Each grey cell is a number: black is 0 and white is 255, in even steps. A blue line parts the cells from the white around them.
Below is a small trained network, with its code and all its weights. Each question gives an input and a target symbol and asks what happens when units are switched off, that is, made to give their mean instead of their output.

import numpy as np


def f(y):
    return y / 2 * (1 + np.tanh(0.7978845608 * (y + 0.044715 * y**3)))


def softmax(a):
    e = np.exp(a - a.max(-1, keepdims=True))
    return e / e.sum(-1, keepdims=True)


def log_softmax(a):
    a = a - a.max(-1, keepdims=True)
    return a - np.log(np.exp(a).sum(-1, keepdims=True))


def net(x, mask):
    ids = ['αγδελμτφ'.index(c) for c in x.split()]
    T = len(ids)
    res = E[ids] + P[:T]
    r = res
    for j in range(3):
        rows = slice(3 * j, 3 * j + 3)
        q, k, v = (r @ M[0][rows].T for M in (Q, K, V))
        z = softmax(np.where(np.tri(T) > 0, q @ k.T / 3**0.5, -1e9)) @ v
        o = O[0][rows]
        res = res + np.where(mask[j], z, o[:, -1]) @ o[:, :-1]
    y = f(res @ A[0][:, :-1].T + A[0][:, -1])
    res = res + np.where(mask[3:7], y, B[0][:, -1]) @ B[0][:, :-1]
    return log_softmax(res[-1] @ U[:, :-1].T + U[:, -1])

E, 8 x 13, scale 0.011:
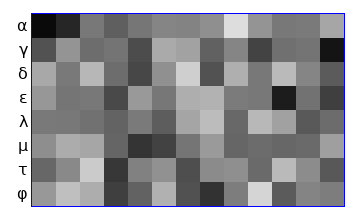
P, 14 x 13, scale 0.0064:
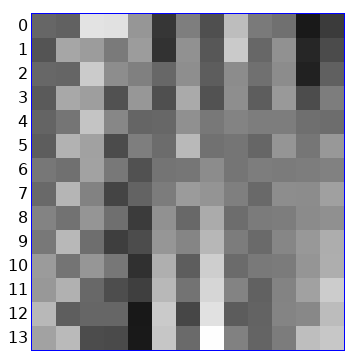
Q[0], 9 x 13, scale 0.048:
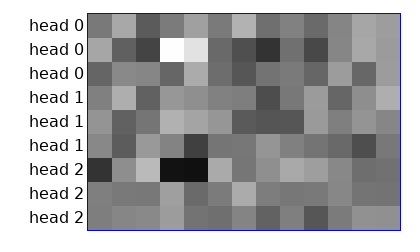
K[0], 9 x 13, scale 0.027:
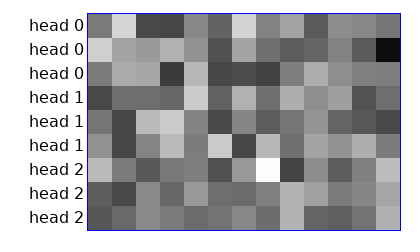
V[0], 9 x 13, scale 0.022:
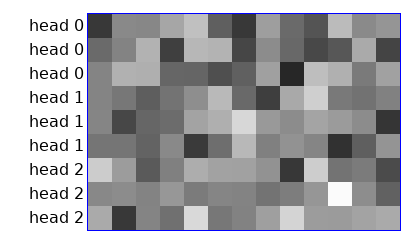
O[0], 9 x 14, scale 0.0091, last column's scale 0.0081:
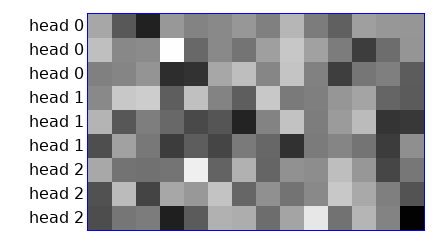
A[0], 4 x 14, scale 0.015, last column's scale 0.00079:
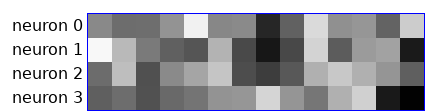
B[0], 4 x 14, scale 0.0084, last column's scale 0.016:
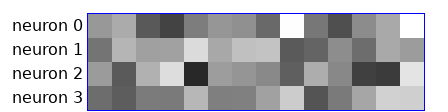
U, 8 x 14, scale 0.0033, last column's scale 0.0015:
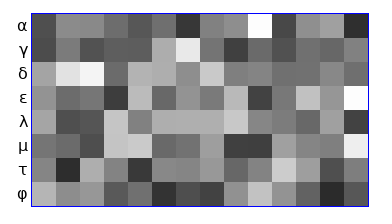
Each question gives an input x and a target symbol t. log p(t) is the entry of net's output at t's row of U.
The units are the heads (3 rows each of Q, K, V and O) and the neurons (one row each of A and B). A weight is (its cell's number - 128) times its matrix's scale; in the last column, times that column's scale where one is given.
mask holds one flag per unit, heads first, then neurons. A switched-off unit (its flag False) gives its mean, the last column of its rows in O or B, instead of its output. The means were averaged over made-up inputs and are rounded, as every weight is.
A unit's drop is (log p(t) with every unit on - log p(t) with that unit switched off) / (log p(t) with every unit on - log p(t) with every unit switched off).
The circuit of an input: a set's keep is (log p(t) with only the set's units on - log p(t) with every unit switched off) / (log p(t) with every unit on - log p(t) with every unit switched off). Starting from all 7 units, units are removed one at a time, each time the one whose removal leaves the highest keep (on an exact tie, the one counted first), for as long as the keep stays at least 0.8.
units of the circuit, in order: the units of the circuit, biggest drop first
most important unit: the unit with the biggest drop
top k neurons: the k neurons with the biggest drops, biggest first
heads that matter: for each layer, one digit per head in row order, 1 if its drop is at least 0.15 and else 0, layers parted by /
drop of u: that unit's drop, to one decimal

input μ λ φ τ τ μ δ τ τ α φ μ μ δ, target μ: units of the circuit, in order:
(head 0; neuron 0)
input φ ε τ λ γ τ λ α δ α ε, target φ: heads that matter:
011
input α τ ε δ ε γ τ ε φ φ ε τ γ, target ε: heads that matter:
101
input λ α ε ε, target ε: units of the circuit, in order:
(head 0; neuron 0; head 2)
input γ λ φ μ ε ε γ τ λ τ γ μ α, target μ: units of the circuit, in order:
(head 0; neuron 0)
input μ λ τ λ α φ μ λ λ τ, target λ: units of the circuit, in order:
(head 2; neuron 2; head 1)
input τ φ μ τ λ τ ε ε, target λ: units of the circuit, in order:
(head 0)
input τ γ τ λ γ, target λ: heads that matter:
110
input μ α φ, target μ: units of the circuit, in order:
(head 2; head 0)
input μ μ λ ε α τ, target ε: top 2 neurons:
(neuron 2; neuron 0)
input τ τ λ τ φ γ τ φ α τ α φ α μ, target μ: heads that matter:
101
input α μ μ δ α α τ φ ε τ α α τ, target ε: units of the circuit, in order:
(head 2; neuron 2)
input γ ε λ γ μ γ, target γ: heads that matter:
110
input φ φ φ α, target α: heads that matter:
001
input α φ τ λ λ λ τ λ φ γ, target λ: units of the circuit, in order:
(neuron 2; head 2; head 0; neuron 0)
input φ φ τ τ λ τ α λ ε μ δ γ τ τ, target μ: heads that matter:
101
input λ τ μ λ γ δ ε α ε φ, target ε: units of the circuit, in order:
(head 2; head 0; neuron 0)
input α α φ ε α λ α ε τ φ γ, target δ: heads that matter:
010
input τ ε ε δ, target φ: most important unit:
head 1
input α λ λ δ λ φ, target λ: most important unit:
neuron 2
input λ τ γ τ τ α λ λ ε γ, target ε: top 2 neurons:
(neuron 2; neuron 3)
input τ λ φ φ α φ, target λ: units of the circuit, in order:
(head 2; neuron 2; head 0; neuron 0)
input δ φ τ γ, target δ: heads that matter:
110
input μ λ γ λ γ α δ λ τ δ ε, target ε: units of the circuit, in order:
(head 2; neuron 2)
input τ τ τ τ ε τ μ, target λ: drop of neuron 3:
0.0
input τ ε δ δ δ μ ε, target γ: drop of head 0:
0.2
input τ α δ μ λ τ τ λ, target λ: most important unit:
neuron 2
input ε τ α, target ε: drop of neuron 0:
0.3
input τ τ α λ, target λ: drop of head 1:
0.1
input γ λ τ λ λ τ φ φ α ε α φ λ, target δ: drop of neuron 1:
-0.1
